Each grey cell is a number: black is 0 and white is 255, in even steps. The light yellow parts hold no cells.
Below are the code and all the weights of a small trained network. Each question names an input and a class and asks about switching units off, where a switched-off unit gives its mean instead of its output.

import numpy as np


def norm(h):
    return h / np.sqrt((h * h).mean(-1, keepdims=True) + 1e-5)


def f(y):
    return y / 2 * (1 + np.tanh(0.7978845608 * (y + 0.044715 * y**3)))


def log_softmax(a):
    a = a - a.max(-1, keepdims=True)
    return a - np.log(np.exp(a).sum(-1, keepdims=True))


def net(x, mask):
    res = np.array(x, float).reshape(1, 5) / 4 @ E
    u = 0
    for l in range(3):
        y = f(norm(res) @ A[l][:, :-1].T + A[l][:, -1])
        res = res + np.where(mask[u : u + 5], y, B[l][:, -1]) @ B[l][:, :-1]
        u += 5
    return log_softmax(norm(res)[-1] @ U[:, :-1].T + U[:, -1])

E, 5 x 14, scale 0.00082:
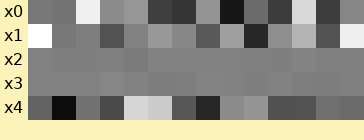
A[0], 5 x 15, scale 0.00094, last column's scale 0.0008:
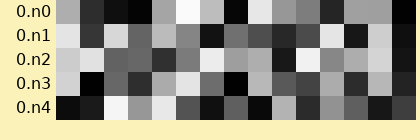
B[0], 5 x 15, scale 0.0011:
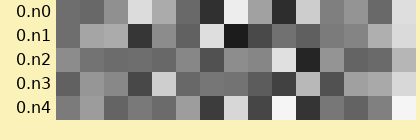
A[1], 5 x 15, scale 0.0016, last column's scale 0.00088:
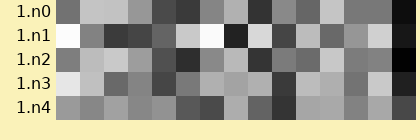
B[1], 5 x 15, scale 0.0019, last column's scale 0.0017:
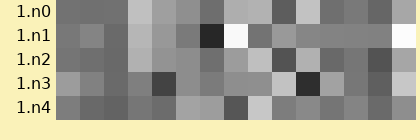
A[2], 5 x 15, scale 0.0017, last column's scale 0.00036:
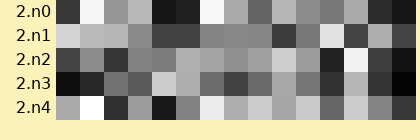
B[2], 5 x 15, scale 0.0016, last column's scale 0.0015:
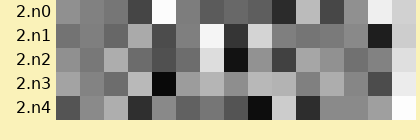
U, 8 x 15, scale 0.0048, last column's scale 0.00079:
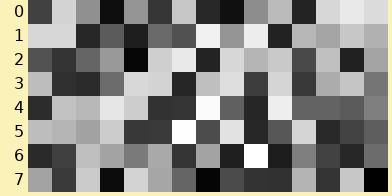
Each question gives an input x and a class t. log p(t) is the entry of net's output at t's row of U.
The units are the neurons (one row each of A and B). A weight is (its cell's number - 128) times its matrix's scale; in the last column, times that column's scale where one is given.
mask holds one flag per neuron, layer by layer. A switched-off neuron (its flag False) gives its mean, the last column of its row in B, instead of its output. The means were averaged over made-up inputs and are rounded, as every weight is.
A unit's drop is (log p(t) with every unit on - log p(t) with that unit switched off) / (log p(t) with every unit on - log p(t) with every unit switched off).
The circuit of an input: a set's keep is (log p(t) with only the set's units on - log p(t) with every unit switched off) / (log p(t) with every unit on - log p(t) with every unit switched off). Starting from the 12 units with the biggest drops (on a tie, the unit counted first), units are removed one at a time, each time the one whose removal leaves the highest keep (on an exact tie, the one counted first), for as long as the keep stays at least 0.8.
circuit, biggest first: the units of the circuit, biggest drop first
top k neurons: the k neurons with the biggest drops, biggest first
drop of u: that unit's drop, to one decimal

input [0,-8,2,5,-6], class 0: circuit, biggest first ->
1.n1; 2.n0
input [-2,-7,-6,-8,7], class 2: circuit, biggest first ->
2.n3; 2.n2
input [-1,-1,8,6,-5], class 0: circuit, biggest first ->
2.n4; 2.n0
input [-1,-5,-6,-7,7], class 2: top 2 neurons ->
2.n3; 1.n1
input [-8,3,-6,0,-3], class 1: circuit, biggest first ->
1.n1; 2.n4
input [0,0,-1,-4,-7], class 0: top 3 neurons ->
2.n4; 2.n0; 1.n1
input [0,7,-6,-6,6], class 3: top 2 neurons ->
2.n4; 1.n1
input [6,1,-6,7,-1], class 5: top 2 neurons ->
1.n1; 2.n1
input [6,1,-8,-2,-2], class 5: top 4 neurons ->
1.n1; 2.n1; 0.n0; 0.n1
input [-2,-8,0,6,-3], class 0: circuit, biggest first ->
2.n0; 1.n1
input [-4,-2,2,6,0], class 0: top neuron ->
2.n4
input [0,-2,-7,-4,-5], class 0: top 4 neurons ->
1.n1; 2.n4; 2.n0; 0.n0
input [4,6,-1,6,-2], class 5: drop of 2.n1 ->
0.4
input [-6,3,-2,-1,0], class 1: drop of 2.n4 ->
0.2
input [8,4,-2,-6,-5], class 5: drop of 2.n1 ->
0.3
